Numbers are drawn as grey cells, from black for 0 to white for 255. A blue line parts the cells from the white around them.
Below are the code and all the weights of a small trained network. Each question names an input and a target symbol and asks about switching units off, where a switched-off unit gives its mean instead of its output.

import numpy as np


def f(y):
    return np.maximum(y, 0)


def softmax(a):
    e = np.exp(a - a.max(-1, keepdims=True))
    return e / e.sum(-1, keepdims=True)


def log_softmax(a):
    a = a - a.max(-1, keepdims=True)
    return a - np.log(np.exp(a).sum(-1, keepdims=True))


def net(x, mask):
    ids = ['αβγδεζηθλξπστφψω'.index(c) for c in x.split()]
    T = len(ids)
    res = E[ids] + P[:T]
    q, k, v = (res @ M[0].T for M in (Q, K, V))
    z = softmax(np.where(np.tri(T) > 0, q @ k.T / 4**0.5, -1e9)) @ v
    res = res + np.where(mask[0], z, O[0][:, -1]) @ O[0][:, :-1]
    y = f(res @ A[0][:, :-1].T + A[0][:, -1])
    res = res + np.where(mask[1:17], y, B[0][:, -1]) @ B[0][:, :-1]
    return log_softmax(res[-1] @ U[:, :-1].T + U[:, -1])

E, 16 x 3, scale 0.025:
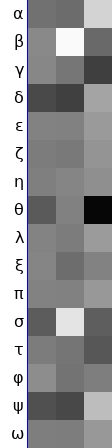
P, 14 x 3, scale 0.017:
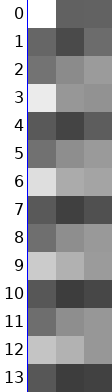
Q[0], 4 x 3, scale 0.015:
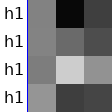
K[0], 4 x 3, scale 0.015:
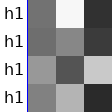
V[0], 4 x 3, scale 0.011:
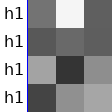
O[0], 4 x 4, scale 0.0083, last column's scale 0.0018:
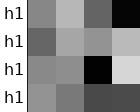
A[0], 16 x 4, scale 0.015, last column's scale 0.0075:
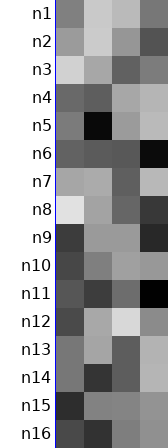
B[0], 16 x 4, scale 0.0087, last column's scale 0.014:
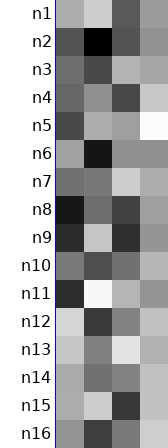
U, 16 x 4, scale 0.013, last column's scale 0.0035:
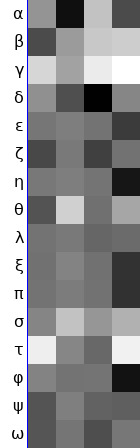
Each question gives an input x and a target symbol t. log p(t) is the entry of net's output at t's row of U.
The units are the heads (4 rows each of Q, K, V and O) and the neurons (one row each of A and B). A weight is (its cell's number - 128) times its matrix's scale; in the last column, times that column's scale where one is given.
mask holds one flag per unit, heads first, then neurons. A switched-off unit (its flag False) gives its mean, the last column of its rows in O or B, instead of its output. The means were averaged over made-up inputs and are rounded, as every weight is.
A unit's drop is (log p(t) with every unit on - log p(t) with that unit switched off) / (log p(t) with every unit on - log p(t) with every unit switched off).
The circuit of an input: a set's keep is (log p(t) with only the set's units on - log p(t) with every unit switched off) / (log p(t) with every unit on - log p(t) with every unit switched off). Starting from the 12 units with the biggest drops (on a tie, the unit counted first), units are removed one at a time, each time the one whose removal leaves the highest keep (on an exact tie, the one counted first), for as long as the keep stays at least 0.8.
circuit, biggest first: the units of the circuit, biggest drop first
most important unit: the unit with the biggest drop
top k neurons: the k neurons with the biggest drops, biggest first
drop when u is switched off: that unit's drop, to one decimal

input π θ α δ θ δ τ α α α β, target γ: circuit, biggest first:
[n13 n7]
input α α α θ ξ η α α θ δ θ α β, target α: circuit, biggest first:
[n2 n3]
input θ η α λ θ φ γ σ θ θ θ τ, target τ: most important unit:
n5
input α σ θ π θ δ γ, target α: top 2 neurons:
[n2 n3]
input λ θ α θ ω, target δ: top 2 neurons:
[n12 n13]
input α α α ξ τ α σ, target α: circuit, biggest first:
[n2 n3]
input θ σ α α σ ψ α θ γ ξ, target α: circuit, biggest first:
[n3 n15]
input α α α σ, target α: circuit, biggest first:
[n3 n2]
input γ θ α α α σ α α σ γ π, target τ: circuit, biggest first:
[h1 n12 n5 n1]
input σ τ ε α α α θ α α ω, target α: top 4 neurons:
[n15 n3 n5 n4]
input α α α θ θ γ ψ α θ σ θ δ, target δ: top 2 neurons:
[n12 n9]
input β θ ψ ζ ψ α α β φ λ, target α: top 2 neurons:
[n15 n3]
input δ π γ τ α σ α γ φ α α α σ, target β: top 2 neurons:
[n7 n8]
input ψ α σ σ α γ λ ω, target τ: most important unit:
h1
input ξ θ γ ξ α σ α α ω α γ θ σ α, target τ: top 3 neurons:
[n12 n1 n8]
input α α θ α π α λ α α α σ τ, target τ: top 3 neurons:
[n5 n12 n1]
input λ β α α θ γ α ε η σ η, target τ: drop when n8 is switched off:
0.2
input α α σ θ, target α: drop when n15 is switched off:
0.1
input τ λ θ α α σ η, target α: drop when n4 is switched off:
0.1
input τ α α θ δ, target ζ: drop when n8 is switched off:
-0.1
